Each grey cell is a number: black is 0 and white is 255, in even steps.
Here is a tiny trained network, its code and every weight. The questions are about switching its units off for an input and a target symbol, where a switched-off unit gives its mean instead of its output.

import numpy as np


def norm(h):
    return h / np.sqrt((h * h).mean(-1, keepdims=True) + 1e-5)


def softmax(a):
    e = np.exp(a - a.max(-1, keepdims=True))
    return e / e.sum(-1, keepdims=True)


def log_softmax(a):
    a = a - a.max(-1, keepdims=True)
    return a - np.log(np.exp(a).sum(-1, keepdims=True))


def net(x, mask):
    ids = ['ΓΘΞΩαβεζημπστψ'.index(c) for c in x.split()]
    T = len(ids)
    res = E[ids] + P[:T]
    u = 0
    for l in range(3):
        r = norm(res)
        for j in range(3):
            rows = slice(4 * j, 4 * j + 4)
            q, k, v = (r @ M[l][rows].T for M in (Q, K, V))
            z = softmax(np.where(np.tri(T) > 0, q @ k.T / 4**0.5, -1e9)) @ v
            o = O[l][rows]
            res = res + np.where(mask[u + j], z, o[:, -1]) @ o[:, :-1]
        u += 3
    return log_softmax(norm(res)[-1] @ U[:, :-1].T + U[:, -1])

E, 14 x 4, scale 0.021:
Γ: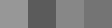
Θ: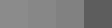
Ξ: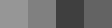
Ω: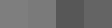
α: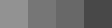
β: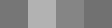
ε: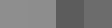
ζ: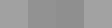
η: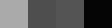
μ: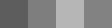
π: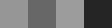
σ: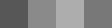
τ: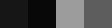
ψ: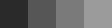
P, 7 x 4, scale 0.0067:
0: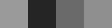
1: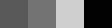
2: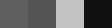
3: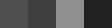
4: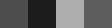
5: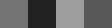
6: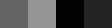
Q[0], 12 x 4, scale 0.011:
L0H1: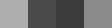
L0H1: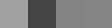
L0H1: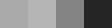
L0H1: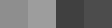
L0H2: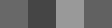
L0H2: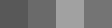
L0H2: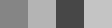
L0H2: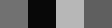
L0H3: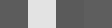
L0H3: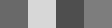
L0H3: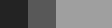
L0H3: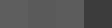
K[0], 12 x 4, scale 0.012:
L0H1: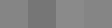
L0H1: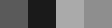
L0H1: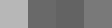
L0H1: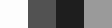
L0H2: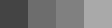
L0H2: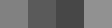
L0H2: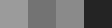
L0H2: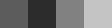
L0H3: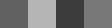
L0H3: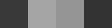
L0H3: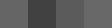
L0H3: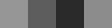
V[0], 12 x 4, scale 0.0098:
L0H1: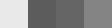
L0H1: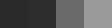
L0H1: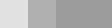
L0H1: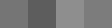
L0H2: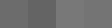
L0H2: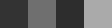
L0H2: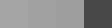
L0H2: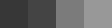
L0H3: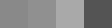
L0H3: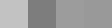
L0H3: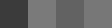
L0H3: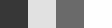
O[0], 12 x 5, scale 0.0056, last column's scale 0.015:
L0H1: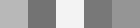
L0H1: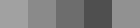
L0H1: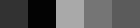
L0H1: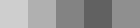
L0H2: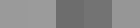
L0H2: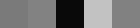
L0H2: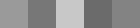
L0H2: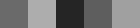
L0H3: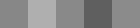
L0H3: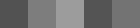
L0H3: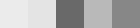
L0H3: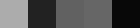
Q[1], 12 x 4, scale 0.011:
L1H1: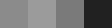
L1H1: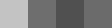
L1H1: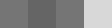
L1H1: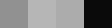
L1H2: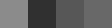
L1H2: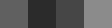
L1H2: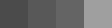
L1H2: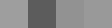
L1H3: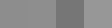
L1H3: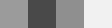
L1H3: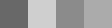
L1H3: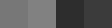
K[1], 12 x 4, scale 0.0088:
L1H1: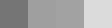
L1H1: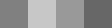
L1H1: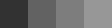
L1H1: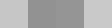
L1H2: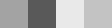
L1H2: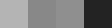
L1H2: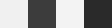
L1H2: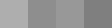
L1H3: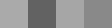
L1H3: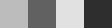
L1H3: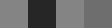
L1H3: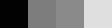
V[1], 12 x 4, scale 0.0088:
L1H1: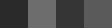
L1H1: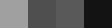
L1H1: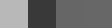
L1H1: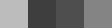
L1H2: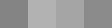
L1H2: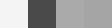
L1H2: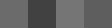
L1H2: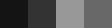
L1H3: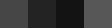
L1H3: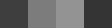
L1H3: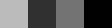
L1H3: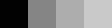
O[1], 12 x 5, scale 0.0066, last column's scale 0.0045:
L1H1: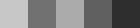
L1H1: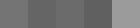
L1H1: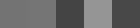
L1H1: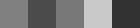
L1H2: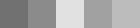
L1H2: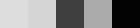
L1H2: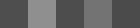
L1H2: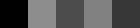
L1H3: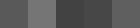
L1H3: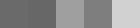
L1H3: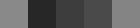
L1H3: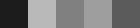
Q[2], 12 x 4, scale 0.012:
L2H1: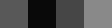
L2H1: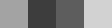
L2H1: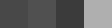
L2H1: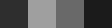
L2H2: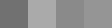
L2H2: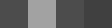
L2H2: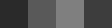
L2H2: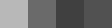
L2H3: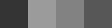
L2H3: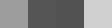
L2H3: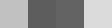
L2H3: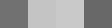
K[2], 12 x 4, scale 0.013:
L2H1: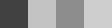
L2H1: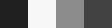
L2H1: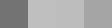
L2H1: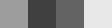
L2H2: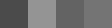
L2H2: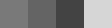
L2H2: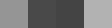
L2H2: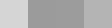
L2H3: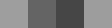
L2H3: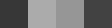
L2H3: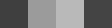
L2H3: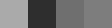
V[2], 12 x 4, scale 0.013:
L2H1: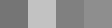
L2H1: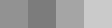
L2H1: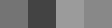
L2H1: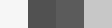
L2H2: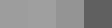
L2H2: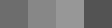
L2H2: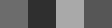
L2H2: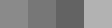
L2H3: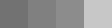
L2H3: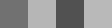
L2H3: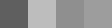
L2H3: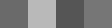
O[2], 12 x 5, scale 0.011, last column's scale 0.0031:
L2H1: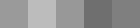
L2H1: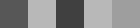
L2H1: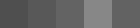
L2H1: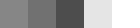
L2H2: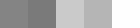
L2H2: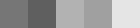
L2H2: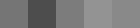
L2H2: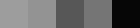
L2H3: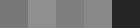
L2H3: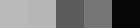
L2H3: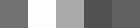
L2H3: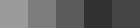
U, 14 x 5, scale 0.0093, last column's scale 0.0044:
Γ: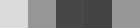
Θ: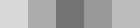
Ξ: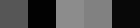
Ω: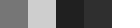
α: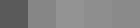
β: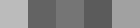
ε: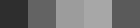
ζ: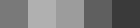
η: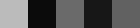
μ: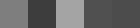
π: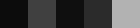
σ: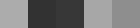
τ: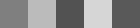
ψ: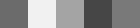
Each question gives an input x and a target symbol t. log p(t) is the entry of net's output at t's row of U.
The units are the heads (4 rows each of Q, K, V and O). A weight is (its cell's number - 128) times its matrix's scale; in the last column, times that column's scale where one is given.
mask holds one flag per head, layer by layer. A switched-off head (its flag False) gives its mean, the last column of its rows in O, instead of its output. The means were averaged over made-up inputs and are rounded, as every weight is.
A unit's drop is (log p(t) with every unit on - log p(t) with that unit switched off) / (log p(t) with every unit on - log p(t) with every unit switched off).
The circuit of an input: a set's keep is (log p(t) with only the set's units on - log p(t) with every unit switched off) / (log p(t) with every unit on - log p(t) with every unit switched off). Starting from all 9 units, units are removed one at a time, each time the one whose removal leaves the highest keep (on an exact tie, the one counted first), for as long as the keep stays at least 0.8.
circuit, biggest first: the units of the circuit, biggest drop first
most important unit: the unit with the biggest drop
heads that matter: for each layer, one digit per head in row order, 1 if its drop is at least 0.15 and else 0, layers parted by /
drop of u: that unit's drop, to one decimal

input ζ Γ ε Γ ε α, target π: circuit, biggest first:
(L0H3, L1H2)
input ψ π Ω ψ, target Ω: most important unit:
L0H2
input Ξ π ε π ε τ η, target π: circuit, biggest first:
(L1H3, L0H2)
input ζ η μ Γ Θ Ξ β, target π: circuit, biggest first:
(L0H3, L0H1, L1H2, L2H2)
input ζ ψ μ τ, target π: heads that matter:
101 / 000 / 000
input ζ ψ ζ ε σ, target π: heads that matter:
101 / 000 / 000
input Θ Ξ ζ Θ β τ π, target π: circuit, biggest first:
(L0H2, L1H2)
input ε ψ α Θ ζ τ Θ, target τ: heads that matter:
110 / 000 / 100
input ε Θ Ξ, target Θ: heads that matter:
010 / 010 / 000
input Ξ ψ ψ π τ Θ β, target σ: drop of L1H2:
0.0
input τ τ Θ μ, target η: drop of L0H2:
0.1
